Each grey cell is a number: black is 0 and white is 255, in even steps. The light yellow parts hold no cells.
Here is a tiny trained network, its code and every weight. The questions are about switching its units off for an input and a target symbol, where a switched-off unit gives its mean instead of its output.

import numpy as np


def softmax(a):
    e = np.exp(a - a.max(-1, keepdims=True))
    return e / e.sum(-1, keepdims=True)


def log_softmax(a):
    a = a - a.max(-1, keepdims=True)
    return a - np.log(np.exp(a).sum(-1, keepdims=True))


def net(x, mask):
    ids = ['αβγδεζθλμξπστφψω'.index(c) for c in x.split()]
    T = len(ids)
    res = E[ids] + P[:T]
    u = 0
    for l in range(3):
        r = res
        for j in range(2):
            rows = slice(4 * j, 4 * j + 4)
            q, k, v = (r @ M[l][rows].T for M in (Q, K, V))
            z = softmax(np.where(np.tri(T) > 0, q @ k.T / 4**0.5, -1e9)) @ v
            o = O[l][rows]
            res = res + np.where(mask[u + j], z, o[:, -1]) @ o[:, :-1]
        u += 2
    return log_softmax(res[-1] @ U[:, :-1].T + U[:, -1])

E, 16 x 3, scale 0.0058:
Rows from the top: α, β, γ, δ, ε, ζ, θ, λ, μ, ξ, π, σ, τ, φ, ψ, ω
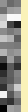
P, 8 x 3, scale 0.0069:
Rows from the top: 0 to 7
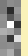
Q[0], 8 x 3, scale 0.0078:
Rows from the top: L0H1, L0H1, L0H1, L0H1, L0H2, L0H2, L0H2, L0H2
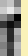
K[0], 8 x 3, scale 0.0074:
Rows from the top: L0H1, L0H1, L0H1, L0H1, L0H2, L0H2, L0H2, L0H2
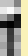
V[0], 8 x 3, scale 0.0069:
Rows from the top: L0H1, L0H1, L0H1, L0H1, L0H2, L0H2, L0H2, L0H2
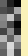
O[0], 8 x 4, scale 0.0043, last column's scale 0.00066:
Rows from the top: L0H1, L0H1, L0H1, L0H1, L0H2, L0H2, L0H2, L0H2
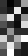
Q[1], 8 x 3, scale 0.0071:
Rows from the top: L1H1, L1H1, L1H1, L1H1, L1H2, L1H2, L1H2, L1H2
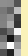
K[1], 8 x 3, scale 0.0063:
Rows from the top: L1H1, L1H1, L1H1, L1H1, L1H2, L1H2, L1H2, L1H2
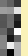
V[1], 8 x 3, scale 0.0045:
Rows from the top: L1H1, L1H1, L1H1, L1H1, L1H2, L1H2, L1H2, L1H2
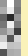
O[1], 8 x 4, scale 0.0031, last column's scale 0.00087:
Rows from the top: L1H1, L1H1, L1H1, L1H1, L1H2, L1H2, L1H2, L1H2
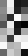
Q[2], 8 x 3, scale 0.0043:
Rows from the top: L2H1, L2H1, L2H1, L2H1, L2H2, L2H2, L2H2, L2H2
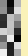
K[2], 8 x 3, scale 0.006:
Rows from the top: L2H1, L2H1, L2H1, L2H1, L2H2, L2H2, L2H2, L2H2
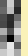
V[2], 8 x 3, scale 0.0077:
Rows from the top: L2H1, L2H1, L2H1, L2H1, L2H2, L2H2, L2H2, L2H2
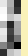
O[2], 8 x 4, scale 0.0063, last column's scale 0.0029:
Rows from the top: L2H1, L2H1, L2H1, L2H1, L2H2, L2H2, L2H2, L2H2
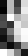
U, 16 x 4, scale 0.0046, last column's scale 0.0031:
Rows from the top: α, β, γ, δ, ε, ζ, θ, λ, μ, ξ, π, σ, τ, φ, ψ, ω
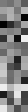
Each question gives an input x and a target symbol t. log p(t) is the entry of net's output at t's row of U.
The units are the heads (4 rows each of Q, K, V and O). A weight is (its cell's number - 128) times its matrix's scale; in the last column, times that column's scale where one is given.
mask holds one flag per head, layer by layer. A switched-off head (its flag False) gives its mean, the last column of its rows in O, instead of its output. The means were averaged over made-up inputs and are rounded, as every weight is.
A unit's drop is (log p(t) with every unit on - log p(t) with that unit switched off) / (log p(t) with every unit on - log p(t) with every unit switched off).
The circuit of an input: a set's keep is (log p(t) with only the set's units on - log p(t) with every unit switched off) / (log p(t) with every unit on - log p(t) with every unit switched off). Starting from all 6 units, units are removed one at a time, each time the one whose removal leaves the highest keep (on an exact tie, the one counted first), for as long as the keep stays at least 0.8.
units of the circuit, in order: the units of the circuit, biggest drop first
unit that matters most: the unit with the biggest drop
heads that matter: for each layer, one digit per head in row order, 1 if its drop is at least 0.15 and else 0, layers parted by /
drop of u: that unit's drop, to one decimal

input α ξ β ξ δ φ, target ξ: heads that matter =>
01 / 01 / 11
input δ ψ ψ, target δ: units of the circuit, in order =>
(L0H1 L2H2 L1H2)
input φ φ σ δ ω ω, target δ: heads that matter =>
11 / 11 / 11
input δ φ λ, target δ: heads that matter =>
11 / 01 / 01
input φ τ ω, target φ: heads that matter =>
11 / 11 / 01
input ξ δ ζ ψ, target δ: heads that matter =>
11 / 01 / 01
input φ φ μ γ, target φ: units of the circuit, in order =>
(L2H2 L0H2 L2H1)
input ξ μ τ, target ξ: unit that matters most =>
L2H1
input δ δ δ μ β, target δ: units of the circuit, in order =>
(L2H2 L0H1 L1H2 L0H2)
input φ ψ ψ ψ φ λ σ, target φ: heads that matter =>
11 / 10 / 01
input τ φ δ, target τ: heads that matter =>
11 / 11 / 11
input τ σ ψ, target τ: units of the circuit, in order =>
(L2H2 L0H1 L2H1 L1H1)
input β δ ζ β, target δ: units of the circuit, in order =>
(L2H2 L0H2 L0H1 L1H2)
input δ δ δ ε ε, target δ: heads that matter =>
10 / 01 / 01
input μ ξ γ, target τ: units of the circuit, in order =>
(L0H1 L2H2)
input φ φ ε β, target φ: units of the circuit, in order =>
(L2H2 L0H2 L2H1 L1H2)
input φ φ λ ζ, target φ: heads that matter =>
01 / 00 / 11
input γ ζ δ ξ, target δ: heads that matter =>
11 / 00 / 01
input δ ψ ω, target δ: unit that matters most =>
L0H1
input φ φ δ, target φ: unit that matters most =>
L2H2
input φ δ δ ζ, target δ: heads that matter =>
10 / 00 / 01
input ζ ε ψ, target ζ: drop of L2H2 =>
0.2
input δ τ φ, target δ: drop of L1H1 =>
0.1
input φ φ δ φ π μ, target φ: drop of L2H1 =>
0.3
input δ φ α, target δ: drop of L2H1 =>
0.1
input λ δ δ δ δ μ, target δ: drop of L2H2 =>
0.4
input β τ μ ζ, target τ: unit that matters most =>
L2H1
